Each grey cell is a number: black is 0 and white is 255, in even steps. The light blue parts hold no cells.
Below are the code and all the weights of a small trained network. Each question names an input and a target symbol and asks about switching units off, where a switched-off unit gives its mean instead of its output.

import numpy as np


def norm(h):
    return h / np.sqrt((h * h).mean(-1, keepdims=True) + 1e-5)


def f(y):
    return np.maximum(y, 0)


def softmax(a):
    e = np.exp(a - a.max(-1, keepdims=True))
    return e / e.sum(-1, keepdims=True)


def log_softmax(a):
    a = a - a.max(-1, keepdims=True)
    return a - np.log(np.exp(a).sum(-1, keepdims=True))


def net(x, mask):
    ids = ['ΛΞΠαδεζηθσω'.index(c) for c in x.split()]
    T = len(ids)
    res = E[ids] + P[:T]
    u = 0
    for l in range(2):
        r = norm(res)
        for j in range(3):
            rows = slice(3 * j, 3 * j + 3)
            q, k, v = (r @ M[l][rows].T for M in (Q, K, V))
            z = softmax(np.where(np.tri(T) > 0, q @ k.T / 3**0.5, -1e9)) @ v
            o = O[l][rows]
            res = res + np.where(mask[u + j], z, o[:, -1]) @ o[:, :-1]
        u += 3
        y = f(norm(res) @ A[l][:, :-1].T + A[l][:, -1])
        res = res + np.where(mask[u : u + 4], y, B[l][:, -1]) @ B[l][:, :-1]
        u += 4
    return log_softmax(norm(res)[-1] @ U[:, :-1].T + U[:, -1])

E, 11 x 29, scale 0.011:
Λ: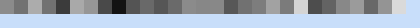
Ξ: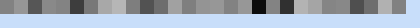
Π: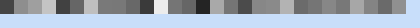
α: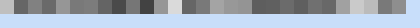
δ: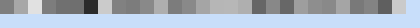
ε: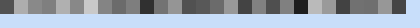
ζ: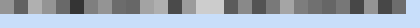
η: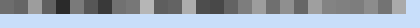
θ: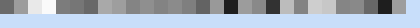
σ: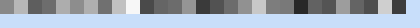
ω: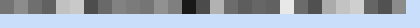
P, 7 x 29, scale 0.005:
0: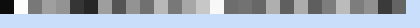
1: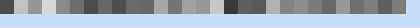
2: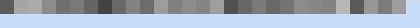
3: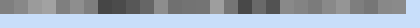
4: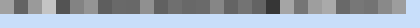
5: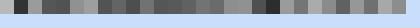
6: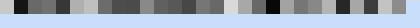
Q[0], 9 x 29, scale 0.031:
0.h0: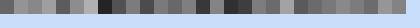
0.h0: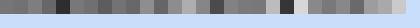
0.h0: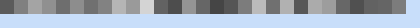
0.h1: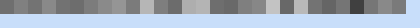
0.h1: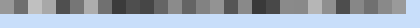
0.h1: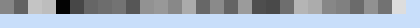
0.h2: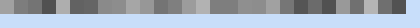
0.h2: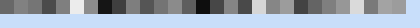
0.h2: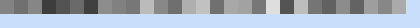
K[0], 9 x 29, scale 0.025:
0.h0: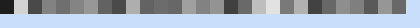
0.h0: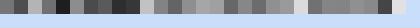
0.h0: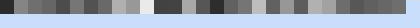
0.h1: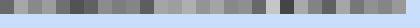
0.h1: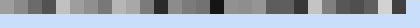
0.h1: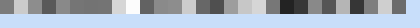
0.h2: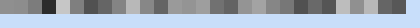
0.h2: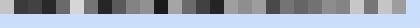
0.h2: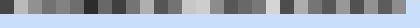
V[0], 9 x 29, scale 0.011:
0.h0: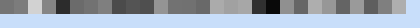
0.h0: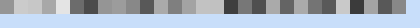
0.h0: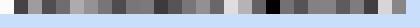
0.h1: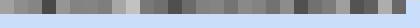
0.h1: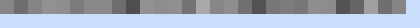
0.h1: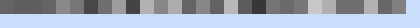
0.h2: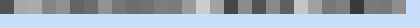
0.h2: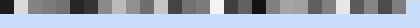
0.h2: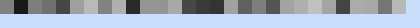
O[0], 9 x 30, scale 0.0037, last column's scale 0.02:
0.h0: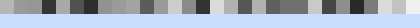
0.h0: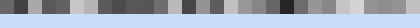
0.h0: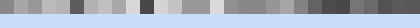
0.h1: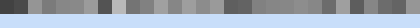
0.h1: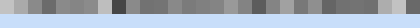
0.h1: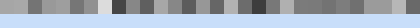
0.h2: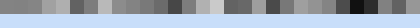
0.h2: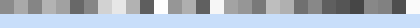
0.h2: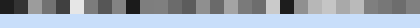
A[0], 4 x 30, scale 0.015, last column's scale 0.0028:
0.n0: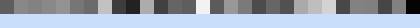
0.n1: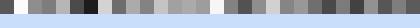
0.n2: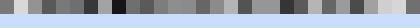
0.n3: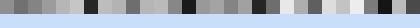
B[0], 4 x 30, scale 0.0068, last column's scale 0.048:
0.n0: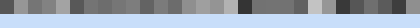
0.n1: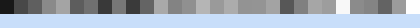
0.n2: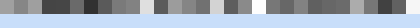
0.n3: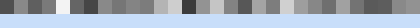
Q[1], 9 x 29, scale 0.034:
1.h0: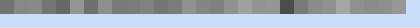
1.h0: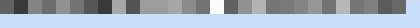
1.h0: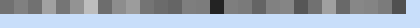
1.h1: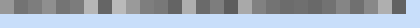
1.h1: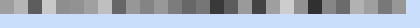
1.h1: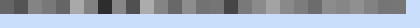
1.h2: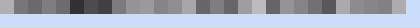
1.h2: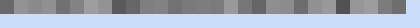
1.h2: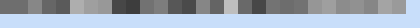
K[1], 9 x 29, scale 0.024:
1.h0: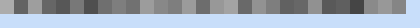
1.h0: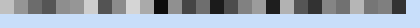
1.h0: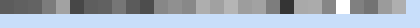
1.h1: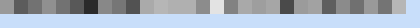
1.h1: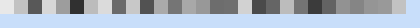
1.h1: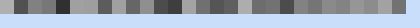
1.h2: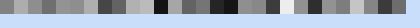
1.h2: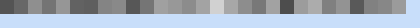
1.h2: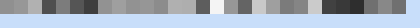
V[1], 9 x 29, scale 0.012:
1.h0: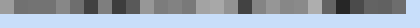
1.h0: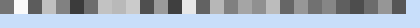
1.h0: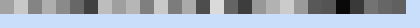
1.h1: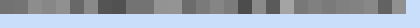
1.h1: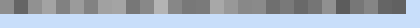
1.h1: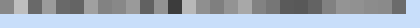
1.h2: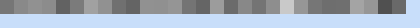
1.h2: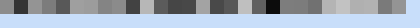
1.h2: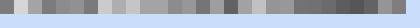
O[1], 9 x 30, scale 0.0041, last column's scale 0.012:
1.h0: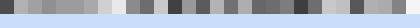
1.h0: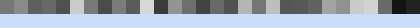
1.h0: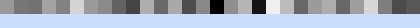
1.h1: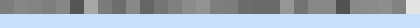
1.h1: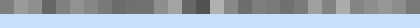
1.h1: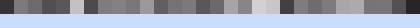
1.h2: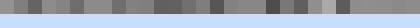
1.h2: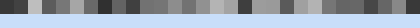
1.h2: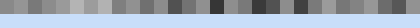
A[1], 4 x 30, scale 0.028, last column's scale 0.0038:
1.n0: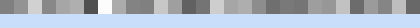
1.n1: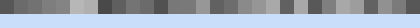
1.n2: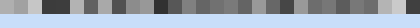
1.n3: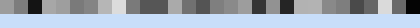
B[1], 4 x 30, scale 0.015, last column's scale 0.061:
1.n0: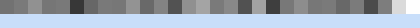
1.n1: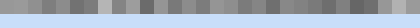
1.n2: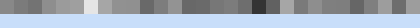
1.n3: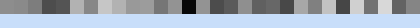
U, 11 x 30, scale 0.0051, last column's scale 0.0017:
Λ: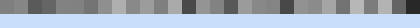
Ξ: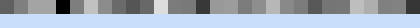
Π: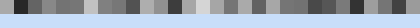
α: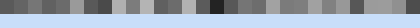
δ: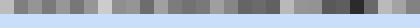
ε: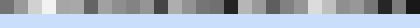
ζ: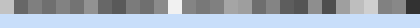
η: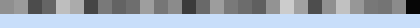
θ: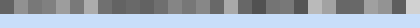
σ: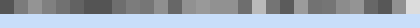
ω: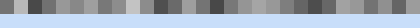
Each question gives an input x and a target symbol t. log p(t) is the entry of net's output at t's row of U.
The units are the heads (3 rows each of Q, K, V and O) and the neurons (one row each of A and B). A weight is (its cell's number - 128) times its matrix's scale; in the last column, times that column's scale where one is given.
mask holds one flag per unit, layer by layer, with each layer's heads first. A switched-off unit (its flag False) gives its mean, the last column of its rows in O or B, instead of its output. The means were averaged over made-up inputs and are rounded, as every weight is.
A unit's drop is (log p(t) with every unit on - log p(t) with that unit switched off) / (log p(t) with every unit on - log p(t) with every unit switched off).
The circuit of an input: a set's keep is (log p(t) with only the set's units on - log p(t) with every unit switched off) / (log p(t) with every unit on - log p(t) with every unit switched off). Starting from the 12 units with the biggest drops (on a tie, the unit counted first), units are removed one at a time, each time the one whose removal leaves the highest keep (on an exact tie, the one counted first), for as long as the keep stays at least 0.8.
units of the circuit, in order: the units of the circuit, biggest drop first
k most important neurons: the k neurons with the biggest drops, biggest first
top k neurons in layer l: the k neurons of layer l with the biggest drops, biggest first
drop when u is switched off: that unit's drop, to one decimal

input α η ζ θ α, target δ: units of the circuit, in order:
[0.n1 1.n2 0.h0]
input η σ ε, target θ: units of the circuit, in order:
[0.h0 1.n0 0.n2]
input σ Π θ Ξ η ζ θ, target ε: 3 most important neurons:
[1.n0 0.n1 1.n1]
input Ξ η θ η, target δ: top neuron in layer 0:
[0.n1]
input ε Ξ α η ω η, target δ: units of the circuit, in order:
[0.n1 1.n2]
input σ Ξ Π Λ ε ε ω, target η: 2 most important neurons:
[0.n3 1.n0]
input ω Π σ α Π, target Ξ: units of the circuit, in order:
[1.n0 0.n1 0.h2 0.h0]
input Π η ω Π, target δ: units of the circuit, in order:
[0.n1 0.h0 1.n2]
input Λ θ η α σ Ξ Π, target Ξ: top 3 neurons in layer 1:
[1.n0 1.n1 1.n2]
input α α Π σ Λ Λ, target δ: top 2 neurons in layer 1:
[1.n1 1.n0]
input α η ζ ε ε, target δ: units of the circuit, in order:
[0.n1 0.h2 1.n2]
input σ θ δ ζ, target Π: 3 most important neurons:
[1.n0 0.n1 0.n2]
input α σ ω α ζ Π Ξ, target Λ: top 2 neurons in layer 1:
[1.n3 1.n0]
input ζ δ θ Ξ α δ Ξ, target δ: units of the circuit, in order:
[0.h2]
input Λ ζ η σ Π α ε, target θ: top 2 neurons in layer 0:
[0.n0 0.n1]
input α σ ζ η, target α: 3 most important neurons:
[0.n1 1.n0 0.n2]
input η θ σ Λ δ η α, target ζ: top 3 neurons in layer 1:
[1.n0 1.n1 1.n2]
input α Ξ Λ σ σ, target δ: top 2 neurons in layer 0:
[0.n1 0.n2]
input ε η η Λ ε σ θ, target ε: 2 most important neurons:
[0.n1 1.n0]
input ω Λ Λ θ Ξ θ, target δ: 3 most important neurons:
[0.n1 1.n2 0.n2]
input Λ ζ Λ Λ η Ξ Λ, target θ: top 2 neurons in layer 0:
[0.n0 0.n1]
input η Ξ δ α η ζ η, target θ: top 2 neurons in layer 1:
[1.n0 1.n2]
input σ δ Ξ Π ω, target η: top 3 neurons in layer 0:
[0.n3 0.n1 0.n2]
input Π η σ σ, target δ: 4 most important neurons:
[1.n1 0.n1 0.n2 0.n3]
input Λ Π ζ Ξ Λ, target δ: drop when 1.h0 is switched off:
0.3
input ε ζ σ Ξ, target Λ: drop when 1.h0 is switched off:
0.2
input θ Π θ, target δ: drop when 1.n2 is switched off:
0.8
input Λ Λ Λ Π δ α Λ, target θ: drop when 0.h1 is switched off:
0.1
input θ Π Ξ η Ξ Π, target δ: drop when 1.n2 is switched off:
0.8
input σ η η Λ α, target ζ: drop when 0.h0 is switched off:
0.9
